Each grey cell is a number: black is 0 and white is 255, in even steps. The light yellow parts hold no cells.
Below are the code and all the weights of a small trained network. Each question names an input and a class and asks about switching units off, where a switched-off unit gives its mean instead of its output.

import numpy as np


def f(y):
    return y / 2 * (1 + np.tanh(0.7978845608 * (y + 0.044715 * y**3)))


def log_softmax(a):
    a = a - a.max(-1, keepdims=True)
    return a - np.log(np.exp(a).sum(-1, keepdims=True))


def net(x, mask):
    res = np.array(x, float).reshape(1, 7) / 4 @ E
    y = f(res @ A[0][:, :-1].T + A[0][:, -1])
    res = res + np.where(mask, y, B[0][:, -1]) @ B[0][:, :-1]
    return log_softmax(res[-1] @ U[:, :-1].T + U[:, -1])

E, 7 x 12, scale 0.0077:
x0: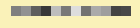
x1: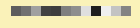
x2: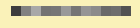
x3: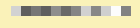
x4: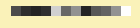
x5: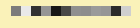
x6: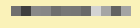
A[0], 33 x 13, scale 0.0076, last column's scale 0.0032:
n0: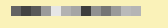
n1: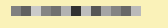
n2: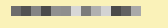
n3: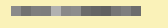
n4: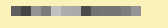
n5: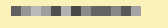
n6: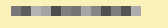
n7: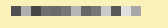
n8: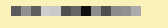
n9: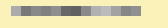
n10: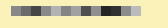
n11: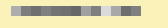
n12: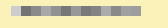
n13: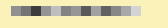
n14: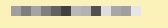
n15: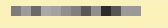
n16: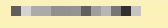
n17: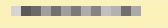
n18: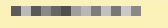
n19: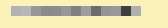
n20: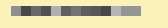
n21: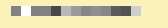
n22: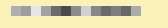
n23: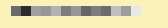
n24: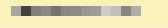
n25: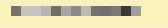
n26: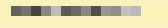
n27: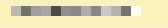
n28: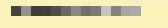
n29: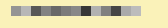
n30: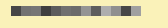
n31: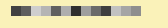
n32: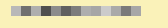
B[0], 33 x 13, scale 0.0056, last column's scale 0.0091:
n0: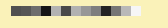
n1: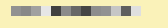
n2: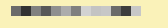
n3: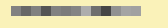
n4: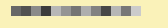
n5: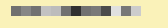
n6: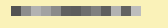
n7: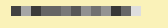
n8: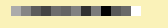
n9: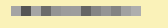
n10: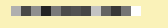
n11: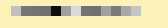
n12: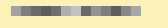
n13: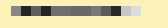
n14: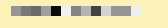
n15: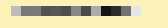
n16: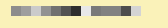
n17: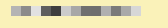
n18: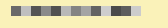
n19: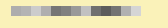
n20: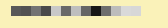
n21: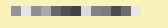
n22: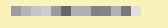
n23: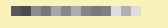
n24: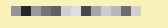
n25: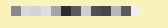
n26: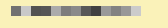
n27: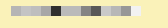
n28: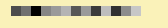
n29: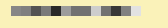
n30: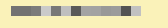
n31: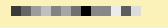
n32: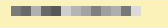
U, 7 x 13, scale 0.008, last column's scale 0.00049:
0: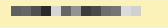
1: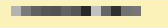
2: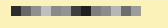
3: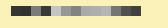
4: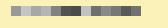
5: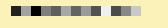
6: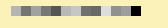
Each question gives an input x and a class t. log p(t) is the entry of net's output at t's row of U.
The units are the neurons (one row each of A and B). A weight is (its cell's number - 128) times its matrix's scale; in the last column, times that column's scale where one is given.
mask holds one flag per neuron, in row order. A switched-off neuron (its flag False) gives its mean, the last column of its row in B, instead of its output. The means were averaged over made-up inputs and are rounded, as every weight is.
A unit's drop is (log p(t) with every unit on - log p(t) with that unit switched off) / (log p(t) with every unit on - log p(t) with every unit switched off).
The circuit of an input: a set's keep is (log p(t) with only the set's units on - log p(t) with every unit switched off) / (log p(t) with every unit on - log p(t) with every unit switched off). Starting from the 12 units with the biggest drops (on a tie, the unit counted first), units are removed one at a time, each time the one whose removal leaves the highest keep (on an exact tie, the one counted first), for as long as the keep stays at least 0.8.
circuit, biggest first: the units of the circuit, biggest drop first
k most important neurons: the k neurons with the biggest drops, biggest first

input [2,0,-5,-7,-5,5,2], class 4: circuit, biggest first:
(n21)
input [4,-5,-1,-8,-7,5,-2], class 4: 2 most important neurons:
(n21, n25)
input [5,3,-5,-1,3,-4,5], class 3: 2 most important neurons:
(n2, n8)
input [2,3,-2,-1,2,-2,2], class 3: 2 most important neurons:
(n8, n2)
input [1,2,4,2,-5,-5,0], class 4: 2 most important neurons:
(n25, n16)
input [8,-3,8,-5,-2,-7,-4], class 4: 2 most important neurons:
(n25, n16)
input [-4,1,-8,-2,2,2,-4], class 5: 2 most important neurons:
(n0, n10)
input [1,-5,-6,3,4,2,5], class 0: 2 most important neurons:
(n0, n20)
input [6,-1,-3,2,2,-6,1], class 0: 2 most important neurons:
(n20, n0)
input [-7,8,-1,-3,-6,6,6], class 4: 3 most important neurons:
(n25, n21, n5)
